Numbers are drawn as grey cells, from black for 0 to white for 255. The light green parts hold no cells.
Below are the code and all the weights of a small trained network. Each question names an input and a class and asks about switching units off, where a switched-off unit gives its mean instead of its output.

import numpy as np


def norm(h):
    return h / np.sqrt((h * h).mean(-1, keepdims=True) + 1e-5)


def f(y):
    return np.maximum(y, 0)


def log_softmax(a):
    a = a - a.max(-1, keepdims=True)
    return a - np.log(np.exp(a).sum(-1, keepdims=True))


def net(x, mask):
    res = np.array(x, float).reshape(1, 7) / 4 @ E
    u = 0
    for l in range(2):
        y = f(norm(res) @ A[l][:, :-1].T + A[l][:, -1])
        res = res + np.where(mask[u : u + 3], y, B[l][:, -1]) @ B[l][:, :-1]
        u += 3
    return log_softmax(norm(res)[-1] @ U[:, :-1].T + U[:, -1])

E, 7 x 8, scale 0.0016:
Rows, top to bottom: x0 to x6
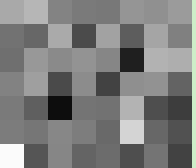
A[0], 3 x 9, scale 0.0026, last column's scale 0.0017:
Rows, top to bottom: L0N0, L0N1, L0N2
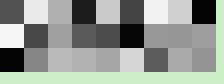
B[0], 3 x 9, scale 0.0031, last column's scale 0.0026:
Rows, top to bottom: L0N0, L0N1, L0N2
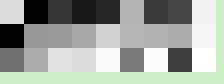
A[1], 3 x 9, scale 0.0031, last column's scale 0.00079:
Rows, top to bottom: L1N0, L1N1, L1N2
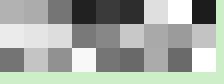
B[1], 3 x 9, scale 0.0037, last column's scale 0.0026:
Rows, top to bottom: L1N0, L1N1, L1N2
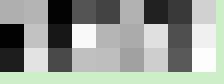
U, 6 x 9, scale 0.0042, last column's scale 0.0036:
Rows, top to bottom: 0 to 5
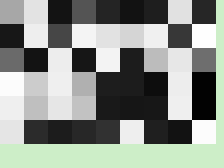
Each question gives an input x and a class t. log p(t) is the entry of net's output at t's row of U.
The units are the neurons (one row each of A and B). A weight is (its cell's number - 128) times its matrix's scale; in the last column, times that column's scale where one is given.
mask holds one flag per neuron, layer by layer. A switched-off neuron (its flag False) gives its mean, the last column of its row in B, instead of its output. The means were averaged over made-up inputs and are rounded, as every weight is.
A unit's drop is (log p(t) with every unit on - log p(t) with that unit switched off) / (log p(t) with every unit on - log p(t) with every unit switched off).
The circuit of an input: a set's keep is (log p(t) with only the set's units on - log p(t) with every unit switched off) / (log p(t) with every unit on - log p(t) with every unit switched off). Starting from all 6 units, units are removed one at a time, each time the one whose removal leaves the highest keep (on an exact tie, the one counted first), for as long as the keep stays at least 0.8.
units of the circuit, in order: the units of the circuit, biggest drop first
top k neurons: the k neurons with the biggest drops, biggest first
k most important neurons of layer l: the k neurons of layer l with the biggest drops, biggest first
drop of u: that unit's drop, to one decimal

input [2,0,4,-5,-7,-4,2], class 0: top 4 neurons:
(L0N2, L1N0, L0N0, L1N2)
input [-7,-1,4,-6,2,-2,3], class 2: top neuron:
(L1N1)
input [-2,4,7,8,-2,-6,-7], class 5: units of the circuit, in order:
(L0N0, L1N0, L0N1)
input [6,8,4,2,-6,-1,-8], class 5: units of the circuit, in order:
(L0N0, L1N0)
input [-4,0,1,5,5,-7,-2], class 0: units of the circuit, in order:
(L0N2, L1N1)
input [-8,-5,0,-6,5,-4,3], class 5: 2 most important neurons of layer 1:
(L1N2, L1N1)
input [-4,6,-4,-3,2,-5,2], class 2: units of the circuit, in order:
(L1N1, L1N2, L1N0)
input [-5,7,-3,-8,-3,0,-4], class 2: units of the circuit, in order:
(L1N2, L1N1)
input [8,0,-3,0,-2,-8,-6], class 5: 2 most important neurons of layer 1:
(L1N0, L1N2)
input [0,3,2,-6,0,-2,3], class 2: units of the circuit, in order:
(L1N1, L0N2)
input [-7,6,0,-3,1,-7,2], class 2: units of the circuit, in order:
(L1N1, L1N2)
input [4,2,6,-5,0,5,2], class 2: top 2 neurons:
(L0N1, L0N0)
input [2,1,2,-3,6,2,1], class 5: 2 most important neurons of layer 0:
(L0N2, L0N1)
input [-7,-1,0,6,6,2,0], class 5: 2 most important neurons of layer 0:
(L0N2, L0N1)
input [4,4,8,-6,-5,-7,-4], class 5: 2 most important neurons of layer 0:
(L0N0, L0N2)
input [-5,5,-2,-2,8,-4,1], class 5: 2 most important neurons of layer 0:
(L0N2, L0N1)
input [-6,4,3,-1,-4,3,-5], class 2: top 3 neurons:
(L0N0, L1N1, L1N0)
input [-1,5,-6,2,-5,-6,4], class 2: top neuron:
(L0N1)
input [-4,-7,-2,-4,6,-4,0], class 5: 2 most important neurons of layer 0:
(L0N2, L0N1)
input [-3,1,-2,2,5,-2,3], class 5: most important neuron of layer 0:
(L0N2)
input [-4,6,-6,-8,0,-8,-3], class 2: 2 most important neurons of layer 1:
(L1N1, L1N2)
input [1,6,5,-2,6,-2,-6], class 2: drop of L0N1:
0.1
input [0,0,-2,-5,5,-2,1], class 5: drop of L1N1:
0.4
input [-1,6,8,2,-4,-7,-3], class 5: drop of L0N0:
0.7
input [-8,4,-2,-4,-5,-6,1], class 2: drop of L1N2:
0.1
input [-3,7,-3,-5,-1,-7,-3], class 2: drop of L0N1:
0.0
